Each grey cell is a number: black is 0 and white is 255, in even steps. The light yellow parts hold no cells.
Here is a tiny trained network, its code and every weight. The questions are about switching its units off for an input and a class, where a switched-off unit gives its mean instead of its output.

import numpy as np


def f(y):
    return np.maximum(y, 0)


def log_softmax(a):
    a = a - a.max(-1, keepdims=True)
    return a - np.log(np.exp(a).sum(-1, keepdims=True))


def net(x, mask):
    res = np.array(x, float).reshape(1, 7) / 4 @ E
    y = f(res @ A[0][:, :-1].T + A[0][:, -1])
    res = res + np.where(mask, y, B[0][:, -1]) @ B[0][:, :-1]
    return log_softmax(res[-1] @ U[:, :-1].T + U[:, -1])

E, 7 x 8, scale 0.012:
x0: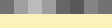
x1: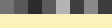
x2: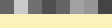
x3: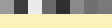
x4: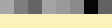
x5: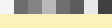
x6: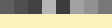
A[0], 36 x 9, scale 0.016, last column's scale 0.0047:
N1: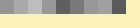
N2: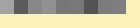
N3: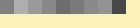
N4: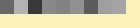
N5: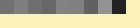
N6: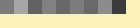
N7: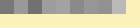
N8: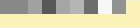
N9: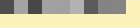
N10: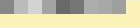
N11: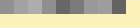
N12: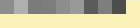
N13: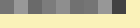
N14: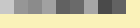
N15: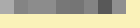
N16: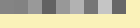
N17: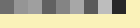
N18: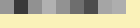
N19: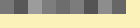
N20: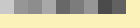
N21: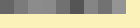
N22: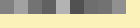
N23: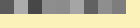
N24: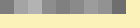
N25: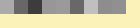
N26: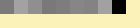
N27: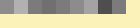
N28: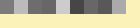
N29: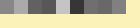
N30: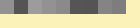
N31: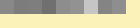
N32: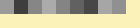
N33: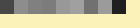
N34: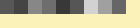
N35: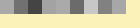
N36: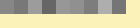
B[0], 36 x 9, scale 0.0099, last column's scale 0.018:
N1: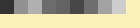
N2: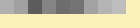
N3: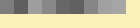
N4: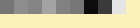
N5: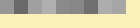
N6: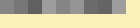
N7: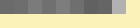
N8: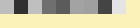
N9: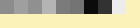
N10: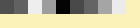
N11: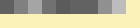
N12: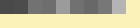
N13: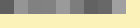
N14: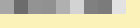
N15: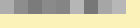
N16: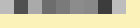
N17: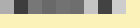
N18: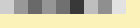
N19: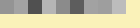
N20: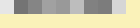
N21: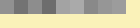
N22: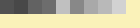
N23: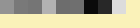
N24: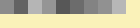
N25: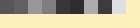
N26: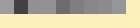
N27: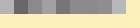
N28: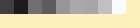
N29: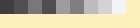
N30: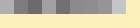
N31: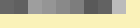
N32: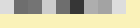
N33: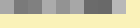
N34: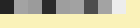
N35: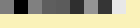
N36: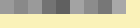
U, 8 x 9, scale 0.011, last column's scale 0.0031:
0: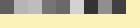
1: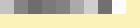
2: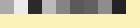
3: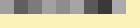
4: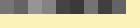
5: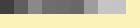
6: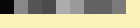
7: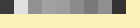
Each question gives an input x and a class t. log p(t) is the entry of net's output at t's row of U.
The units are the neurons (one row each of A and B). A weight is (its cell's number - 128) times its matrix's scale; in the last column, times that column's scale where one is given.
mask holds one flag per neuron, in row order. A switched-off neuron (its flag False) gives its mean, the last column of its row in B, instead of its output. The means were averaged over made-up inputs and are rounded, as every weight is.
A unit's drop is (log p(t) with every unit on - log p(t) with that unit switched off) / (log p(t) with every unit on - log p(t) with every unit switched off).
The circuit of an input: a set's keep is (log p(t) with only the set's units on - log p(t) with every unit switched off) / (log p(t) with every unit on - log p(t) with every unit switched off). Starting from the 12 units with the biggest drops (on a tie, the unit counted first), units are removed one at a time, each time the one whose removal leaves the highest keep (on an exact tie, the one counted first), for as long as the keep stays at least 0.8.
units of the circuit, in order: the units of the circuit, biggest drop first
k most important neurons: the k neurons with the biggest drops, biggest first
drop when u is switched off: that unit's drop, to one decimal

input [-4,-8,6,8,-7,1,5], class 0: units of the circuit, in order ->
N34
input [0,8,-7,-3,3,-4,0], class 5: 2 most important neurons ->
N29, N28
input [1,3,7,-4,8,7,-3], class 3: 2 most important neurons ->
N20, N14
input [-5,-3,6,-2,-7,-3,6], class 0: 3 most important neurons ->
N34, N35, N32
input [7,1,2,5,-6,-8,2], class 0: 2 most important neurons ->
N34, N35
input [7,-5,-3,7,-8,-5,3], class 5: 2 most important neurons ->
N34, N9
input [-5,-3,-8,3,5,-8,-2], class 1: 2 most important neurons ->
N18, N32
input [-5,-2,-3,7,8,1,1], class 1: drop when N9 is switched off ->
0.2
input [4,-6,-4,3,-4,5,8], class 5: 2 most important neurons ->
N34, N9
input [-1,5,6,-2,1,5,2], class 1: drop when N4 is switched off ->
0.2
